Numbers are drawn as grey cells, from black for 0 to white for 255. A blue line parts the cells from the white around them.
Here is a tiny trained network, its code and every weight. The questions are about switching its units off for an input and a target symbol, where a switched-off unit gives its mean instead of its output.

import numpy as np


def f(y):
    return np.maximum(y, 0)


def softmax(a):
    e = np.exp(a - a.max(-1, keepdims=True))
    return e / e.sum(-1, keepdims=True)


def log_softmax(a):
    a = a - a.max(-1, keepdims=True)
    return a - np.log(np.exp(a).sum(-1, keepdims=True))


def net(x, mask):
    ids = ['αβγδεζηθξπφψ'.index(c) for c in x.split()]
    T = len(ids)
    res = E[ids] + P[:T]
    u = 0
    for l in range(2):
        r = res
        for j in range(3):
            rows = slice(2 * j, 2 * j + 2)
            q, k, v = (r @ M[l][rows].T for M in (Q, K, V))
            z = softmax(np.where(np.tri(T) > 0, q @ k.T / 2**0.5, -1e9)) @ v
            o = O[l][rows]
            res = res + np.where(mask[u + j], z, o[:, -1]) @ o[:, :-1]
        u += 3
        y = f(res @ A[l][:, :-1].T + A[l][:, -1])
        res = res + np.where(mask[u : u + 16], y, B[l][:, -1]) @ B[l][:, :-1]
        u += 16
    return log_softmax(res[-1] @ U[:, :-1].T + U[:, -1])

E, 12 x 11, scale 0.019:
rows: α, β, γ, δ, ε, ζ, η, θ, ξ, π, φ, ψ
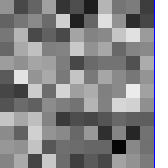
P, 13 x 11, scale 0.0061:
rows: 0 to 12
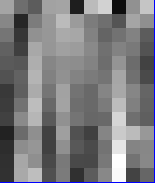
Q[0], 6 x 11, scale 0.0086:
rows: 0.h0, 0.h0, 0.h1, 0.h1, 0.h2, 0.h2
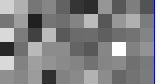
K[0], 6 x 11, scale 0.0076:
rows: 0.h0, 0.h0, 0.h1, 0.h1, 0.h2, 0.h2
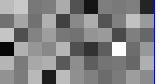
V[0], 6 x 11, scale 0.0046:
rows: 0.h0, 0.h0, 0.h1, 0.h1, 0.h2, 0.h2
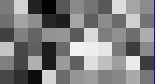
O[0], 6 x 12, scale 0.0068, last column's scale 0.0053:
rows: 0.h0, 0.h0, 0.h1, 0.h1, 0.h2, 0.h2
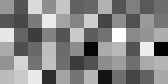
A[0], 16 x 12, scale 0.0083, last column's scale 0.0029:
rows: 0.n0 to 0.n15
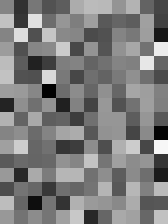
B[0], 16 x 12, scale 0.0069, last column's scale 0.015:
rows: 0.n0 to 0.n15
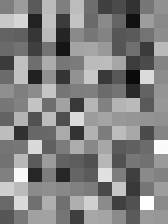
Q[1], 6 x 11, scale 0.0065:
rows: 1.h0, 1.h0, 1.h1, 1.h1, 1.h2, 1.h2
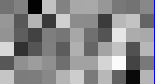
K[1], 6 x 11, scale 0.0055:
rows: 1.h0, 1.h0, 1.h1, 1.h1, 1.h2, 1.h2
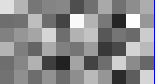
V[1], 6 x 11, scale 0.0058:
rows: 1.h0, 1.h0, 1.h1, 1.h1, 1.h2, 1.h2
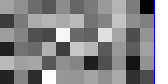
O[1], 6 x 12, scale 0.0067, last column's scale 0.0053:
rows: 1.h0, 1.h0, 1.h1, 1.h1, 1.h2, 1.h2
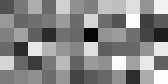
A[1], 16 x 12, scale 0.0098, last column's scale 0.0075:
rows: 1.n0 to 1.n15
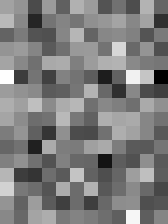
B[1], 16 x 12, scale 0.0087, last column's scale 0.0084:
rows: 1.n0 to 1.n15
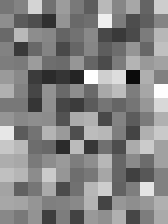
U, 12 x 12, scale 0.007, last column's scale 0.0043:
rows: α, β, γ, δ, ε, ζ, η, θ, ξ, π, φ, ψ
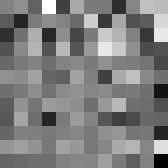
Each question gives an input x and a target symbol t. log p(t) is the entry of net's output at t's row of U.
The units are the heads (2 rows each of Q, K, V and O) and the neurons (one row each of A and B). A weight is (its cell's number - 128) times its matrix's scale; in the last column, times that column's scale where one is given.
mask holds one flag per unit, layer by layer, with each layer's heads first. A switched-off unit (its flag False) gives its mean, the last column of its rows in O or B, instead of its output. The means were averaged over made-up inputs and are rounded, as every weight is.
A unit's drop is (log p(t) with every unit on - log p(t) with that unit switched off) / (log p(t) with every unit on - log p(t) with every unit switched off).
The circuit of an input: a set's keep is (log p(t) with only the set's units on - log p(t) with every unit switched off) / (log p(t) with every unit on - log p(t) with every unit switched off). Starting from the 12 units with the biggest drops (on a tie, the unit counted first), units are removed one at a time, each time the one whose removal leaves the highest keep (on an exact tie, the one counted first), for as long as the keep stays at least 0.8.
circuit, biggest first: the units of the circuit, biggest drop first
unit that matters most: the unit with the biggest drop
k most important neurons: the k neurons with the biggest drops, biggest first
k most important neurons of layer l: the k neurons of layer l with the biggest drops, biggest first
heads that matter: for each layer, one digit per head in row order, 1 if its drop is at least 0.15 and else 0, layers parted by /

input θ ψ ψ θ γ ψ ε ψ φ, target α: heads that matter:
000 / 010
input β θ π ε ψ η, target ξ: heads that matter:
010 / 010
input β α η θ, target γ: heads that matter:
111 / 110
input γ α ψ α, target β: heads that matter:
111 / 010
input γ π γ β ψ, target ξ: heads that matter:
001 / 010
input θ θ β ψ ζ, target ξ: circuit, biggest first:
[1.h1 1.n2]
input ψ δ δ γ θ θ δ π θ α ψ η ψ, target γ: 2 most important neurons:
[0.n10 1.n15]
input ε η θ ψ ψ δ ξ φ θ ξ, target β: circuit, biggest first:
[1.h1 0.h0 1.n10]
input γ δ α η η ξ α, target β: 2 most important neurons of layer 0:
[0.n7 0.n3]
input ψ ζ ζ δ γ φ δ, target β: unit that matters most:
0.h0
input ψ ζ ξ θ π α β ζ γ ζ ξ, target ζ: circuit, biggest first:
[1.n14 1.h1]
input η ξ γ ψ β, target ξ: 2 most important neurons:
[1.n2 1.n8]
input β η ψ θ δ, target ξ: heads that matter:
100 / 010
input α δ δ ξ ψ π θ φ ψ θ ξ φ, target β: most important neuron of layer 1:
[1.n0]
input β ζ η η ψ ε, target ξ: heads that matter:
101 / 010
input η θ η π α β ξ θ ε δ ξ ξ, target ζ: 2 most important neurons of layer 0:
[0.n7 0.n10]
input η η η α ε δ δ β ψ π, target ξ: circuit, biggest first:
[1.h1 1.n2 0.h0]
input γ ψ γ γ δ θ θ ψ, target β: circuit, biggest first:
[0.h2 1.h1]
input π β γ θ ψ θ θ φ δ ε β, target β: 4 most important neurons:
[1.n8 1.n3 0.n13 1.n9]
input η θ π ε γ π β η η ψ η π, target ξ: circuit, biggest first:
[1.h1 0.h0]
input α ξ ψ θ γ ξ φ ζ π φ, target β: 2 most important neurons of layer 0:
[0.n7 0.n13]
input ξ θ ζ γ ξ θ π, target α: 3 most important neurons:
[0.n1 1.n10 0.n10]
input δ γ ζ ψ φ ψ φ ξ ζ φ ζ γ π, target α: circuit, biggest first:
[0.n1]
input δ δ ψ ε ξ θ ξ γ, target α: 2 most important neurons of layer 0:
[0.n14 0.n0]
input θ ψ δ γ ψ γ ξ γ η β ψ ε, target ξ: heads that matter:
111 / 010
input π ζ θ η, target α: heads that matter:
000 / 100
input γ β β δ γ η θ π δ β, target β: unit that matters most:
1.n8
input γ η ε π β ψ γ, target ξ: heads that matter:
010 / 010
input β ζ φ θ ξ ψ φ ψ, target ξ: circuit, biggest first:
[1.h1 1.n2 0.h1]
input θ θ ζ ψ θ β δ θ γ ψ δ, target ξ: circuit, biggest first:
[1.h1 1.n2]
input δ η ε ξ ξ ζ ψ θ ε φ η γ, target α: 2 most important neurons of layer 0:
[0.n14 0.n10]
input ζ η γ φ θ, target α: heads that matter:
110 / 100
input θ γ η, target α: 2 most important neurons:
[0.n1 0.n12]
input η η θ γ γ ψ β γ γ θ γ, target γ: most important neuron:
[0.n8]
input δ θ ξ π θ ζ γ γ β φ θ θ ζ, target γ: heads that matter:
011 / 000
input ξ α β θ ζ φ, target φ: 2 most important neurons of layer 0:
[0.n7 0.n13]
